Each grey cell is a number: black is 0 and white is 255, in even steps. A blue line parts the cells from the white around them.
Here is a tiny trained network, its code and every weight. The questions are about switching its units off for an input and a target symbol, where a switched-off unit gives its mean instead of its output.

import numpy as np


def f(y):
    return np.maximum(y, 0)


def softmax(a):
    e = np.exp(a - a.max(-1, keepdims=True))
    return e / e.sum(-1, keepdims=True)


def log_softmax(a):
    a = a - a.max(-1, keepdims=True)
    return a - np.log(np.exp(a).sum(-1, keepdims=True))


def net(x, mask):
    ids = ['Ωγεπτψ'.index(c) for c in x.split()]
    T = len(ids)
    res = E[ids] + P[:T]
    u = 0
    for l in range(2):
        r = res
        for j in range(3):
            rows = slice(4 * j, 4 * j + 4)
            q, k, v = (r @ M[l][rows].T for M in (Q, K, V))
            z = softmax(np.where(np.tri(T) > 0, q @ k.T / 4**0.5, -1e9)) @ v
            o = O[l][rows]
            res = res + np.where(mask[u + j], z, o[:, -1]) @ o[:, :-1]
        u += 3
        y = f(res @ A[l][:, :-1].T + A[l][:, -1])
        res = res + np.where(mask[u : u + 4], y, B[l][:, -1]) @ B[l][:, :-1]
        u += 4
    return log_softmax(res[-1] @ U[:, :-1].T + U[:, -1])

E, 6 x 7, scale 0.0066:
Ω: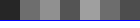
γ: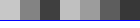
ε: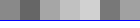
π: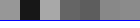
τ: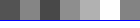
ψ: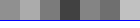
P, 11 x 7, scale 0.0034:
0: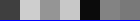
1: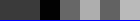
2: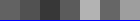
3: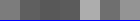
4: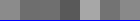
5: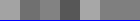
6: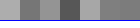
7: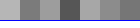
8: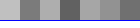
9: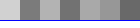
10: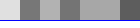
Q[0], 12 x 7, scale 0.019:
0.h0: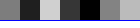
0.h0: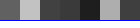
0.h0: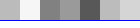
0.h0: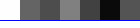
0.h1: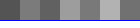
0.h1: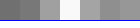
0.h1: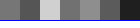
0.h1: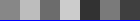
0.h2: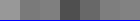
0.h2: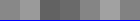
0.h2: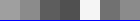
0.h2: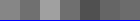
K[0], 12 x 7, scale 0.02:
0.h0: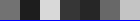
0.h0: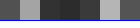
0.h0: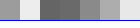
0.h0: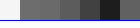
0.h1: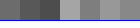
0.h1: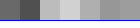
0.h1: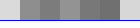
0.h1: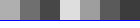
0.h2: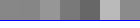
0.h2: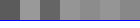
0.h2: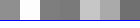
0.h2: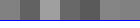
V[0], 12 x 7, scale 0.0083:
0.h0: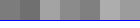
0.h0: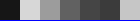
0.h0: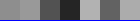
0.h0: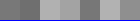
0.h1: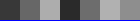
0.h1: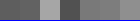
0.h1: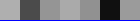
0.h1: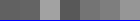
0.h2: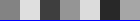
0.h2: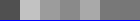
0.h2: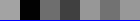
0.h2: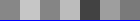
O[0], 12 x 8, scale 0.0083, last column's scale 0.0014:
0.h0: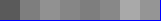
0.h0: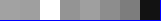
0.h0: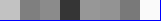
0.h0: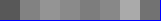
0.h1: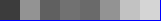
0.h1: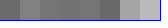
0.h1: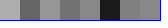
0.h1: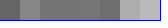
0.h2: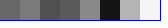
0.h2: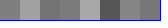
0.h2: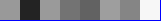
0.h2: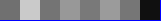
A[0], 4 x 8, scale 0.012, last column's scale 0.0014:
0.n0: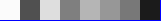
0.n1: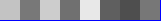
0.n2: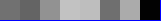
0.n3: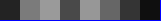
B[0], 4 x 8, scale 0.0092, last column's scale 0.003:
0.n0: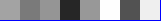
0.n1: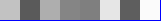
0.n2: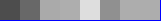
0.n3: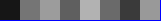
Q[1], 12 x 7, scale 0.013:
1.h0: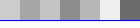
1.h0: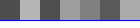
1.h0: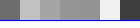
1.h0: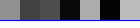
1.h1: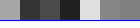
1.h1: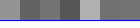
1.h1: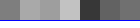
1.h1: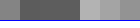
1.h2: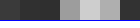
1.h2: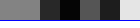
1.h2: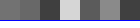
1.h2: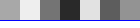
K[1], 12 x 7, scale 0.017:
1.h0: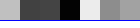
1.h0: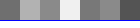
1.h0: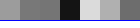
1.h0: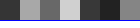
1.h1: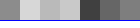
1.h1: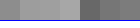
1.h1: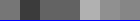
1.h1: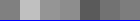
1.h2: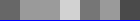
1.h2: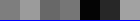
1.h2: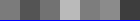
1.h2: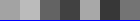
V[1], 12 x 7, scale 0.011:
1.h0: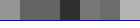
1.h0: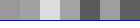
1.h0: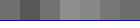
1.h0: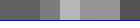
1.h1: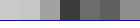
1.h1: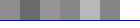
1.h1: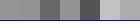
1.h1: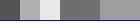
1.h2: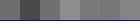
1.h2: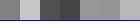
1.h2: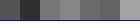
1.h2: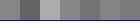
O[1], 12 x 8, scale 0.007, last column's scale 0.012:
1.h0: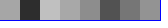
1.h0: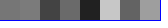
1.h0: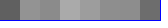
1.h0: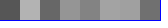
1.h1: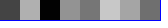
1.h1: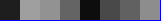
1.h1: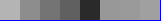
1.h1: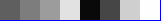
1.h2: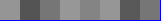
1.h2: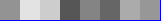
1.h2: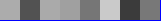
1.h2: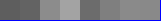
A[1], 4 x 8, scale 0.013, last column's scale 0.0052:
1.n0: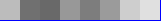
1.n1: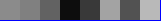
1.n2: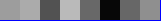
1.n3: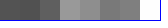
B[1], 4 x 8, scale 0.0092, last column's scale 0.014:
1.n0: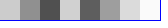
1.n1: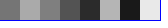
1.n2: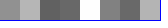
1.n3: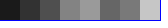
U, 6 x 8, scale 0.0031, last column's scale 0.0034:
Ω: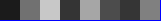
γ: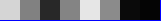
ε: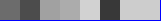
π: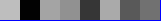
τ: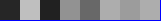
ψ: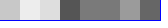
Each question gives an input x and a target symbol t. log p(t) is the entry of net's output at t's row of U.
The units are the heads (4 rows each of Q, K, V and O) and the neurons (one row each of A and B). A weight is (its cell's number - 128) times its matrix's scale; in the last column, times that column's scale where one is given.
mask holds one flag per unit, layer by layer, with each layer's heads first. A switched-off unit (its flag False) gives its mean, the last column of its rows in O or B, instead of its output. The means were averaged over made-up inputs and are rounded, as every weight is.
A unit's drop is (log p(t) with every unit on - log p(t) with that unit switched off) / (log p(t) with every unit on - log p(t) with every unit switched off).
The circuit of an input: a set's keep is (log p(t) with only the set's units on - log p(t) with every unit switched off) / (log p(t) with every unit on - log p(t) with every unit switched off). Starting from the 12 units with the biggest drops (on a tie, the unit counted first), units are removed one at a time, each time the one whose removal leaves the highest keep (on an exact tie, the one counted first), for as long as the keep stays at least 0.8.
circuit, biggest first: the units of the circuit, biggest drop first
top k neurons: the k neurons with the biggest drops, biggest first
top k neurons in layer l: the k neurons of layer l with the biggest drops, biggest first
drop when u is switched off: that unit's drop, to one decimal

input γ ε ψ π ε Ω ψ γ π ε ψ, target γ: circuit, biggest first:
(1.h1; 0.h1)
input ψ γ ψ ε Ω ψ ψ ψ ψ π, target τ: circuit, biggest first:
(0.h0; 1.h1)
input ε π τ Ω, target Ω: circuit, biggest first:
(1.n0; 0.n3)
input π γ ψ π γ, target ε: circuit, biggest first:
(1.h0; 1.n1)
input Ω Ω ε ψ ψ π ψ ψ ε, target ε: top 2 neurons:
(1.n1; 0.n3)
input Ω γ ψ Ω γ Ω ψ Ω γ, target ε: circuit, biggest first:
(1.n1; 1.h0)
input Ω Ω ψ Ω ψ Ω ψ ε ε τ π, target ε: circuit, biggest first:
(1.h1; 1.n1; 0.h0)
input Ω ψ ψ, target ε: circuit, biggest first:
(1.n1; 1.h1; 0.h2; 0.n3)
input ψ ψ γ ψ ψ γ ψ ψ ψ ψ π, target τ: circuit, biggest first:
(1.h1; 0.h0)
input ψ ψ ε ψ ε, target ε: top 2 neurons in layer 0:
(0.n1; 0.n2)
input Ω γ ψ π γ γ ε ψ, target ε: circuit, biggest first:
(1.n1; 1.h0)
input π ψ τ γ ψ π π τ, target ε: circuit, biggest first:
(1.h0; 1.n1)
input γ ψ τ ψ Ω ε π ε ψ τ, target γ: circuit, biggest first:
(1.h1)
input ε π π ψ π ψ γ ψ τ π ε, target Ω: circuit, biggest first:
(1.h1; 1.n0; 0.n2)
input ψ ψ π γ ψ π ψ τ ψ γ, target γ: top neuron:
(1.n2)
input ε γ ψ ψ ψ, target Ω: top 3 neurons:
(1.n0; 0.n2; 0.n0)
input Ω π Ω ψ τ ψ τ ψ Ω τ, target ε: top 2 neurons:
(1.n1; 0.n3)
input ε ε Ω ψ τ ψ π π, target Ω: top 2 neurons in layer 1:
(1.n0; 1.n3)
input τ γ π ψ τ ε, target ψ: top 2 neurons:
(1.n3; 0.n1)
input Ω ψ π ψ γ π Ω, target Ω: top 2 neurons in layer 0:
(0.n3; 0.n0)
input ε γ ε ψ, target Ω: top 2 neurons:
(1.n0; 0.n2)
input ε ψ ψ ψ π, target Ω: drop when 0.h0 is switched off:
0.2
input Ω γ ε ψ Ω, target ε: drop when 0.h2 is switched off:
0.2
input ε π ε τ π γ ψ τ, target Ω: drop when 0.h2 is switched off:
0.1
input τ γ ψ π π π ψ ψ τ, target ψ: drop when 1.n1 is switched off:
-0.2
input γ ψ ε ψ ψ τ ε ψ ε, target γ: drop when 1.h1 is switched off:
1.6
